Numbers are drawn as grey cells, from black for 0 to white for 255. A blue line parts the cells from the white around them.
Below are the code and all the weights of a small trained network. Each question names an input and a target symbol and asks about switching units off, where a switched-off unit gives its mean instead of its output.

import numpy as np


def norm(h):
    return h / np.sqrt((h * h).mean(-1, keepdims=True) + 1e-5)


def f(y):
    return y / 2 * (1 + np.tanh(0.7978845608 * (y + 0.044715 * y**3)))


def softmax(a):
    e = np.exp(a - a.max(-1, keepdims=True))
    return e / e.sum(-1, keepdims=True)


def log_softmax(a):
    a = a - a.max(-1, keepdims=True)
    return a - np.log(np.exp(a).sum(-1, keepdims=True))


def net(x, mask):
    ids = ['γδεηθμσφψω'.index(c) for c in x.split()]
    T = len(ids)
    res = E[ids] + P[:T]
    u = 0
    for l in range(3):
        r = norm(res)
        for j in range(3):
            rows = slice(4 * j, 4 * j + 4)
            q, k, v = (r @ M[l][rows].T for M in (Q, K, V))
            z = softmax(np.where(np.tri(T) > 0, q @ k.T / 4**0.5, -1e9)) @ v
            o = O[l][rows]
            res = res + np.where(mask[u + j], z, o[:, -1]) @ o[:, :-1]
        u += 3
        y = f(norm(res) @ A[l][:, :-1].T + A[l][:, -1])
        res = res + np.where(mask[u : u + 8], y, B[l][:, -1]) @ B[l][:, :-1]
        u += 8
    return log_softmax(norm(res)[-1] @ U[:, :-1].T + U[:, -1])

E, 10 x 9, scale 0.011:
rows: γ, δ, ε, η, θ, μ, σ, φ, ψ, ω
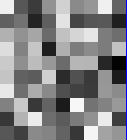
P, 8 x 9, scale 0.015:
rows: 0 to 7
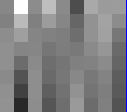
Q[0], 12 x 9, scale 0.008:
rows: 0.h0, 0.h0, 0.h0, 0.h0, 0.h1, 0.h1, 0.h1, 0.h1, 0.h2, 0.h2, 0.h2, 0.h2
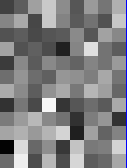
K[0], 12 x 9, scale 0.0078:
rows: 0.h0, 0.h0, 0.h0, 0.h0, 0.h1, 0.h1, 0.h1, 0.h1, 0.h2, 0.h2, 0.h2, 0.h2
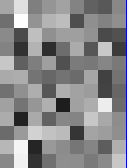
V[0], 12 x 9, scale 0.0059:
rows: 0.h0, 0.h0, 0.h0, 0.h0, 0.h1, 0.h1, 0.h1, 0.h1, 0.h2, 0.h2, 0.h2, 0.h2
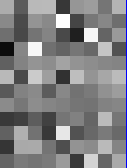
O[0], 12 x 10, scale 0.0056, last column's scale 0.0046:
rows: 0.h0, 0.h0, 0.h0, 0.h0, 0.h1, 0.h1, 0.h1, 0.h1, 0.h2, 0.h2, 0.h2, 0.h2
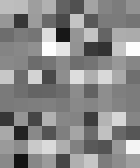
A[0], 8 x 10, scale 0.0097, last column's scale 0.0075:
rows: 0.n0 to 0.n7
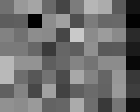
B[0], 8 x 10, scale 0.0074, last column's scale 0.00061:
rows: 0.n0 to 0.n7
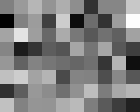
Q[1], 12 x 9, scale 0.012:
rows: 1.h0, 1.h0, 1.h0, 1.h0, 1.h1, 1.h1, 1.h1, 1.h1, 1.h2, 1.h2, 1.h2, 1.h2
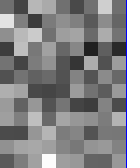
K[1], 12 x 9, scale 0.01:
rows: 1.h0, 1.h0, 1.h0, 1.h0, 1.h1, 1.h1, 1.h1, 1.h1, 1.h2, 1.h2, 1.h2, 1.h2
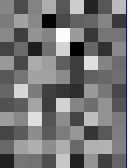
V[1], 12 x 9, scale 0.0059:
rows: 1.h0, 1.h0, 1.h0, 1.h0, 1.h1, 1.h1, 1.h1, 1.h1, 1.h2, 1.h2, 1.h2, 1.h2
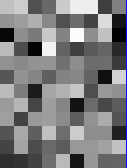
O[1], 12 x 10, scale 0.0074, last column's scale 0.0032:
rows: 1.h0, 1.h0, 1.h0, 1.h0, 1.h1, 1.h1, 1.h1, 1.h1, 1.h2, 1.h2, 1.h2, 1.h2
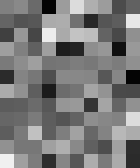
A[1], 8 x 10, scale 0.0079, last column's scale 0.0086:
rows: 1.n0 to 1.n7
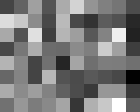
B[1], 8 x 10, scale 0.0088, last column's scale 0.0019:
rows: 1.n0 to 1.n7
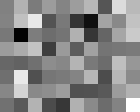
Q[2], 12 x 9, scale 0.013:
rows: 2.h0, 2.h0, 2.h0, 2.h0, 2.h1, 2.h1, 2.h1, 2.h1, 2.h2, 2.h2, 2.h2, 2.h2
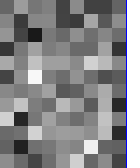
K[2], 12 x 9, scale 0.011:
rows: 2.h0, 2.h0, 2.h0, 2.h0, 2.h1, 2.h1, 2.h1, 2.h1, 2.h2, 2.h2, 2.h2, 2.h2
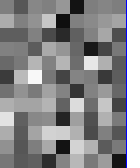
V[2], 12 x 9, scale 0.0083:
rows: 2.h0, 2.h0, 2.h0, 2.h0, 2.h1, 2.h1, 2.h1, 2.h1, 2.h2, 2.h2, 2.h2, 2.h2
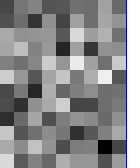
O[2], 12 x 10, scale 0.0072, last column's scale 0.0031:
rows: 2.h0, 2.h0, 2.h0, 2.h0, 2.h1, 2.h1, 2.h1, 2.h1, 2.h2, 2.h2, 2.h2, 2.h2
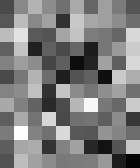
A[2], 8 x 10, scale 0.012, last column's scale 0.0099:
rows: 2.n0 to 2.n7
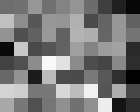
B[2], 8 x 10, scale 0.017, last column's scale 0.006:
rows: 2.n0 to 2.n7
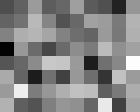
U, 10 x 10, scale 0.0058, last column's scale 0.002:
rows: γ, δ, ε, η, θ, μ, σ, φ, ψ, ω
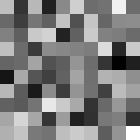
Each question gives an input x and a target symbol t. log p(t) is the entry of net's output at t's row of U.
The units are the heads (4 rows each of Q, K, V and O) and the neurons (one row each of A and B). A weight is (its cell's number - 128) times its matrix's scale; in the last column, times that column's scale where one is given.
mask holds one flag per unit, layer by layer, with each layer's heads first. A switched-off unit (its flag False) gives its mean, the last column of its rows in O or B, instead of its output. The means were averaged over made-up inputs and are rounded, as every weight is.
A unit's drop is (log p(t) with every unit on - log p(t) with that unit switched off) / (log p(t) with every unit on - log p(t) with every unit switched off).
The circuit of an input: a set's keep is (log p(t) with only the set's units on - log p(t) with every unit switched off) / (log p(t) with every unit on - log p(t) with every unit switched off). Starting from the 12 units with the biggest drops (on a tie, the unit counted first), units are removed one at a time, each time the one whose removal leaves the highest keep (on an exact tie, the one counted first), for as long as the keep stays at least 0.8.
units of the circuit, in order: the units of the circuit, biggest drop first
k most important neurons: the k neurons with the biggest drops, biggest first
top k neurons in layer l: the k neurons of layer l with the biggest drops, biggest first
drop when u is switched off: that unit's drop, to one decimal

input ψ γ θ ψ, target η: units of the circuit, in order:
[2.h2; 2.n7]
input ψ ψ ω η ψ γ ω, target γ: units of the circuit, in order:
[1.h0; 0.h0]
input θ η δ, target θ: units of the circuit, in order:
[0.h2; 2.n0]
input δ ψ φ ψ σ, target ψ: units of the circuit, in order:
[2.h2; 2.n4]
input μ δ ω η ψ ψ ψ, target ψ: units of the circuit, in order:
[1.h2; 2.h2; 0.h1]
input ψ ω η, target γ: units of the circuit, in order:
[1.h0]
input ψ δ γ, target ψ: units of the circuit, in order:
[1.h2; 0.h1; 1.n1]
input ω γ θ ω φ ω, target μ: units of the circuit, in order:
[2.h0; 2.n3]
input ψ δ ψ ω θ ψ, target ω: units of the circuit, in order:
[1.h2; 2.h1; 0.h1; 2.n6]
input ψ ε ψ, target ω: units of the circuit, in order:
[1.h0; 2.n6]
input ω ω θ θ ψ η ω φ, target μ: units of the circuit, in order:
[0.h2; 2.n3]
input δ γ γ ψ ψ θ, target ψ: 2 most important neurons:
[1.n1; 0.n1]
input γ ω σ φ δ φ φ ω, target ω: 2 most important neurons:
[0.n1; 2.n6]
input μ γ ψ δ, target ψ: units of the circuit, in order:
[1.h2]
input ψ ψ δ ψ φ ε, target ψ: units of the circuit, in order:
[0.h1; 1.h2; 1.n1]
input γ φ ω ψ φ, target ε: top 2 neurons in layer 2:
[2.n1; 2.n4]
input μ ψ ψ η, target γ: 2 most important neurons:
[1.n2; 2.n4]
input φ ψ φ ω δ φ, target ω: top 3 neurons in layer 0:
[0.n6; 0.n1; 0.n0]
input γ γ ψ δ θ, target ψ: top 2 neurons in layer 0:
[0.n1; 0.n0]
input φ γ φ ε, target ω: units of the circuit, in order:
[2.n6]
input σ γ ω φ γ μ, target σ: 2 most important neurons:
[2.n5; 1.n5]
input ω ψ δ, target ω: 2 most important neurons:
[2.n6; 0.n6]
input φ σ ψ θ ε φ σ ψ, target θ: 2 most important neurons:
[2.n0; 2.n4]
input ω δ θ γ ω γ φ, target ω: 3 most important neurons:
[0.n6; 0.n1; 2.n6]
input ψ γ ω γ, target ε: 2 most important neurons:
[1.n4; 2.n2]
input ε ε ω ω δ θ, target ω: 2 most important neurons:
[0.n1; 2.n6]
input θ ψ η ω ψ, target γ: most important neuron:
[0.n2]
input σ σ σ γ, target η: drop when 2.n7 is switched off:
0.2
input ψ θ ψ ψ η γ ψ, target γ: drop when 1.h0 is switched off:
1.1
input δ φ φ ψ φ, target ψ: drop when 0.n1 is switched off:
0.0
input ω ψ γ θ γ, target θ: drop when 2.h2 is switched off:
0.1
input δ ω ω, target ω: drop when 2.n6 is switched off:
0.1
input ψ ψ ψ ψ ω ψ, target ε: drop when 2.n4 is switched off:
0.2
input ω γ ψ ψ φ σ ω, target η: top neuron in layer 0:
[0.n5]
